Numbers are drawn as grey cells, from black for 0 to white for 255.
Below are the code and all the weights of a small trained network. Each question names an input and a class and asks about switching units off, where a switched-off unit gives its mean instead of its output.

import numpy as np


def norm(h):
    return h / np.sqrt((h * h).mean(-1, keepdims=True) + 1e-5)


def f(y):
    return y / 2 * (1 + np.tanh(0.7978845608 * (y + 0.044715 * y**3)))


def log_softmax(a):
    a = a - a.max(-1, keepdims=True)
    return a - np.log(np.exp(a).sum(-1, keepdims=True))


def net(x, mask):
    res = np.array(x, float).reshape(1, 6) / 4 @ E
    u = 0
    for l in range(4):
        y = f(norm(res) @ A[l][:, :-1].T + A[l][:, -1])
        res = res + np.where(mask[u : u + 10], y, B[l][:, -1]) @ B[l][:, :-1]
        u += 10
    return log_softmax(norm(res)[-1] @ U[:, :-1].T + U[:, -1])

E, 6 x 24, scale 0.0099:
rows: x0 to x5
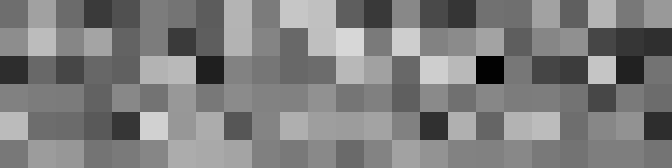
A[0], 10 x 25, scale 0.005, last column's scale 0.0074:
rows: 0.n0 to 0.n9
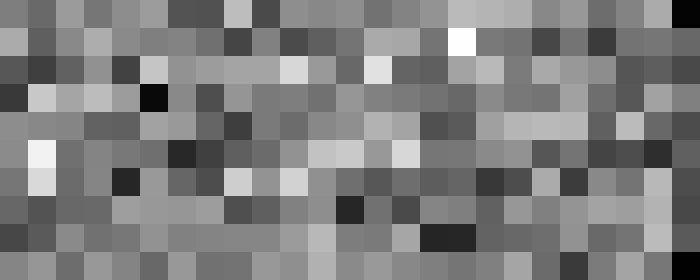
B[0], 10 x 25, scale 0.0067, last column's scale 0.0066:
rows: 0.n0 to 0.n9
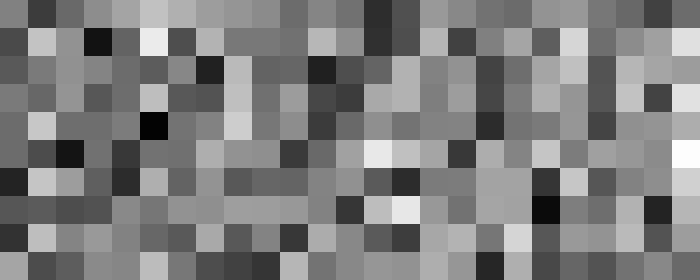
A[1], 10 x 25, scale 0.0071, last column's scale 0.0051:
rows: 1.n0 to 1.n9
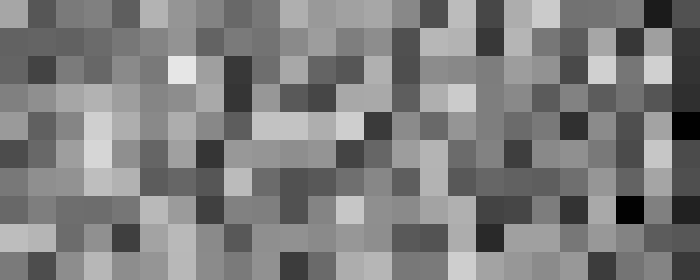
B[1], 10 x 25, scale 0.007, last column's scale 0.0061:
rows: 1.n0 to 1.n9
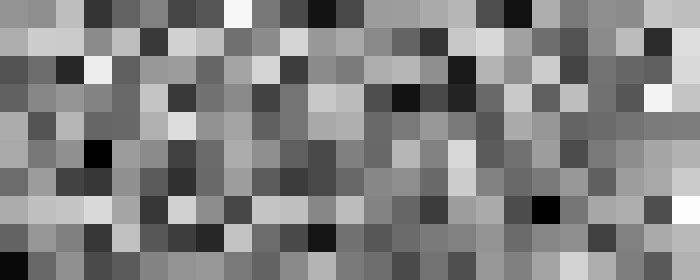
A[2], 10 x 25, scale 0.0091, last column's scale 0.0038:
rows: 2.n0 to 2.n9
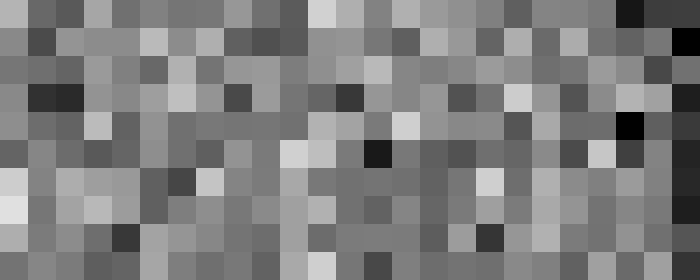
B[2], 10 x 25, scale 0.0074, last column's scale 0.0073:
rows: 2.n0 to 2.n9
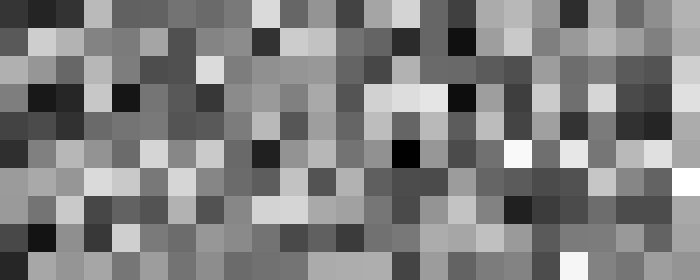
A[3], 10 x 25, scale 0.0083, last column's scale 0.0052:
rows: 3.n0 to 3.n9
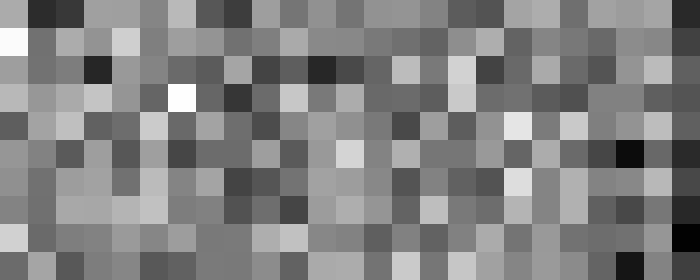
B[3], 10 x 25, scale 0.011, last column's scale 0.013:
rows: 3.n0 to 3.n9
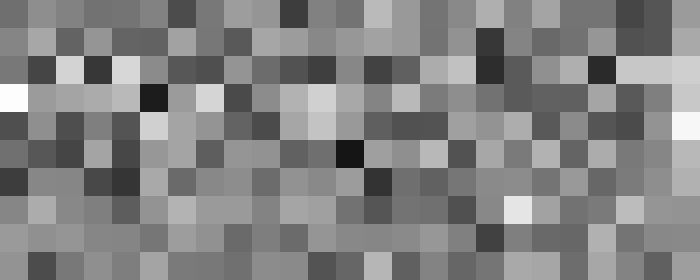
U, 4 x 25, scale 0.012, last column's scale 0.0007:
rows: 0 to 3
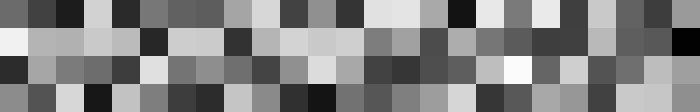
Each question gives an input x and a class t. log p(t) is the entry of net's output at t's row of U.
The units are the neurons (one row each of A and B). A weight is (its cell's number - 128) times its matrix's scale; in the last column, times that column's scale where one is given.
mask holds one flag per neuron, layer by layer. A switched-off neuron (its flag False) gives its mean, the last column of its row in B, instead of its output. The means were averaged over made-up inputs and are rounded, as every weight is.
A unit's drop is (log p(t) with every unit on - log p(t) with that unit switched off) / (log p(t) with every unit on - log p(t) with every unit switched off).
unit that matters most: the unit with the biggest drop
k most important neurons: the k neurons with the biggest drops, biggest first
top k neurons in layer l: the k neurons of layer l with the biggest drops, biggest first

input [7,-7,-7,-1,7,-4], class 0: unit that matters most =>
1.n7
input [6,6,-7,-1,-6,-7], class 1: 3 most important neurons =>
[2.n6, 1.n2, 2.n3]
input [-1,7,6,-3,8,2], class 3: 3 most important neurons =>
[1.n0, 1.n8, 1.n2]
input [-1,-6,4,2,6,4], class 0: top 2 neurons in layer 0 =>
[0.n7, 0.n3]
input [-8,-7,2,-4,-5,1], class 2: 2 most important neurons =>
[1.n3, 0.n5]
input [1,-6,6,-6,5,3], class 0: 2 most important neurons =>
[1.n2, 0.n7]
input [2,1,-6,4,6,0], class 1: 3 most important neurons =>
[2.n6, 0.n3, 3.n3]
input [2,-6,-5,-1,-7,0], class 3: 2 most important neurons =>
[0.n5, 1.n5]
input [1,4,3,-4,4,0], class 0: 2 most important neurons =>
[0.n5, 0.n3]
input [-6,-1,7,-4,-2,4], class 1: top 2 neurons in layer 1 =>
[1.n7, 1.n1]
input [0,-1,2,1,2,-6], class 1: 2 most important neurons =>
[0.n3, 1.n1]
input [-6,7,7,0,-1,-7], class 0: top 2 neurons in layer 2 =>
[2.n6, 2.n0]
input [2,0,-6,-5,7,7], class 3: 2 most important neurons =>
[1.n0, 1.n7]
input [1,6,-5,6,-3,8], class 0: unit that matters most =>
0.n5
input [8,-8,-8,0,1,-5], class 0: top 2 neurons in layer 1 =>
[1.n7, 1.n1]
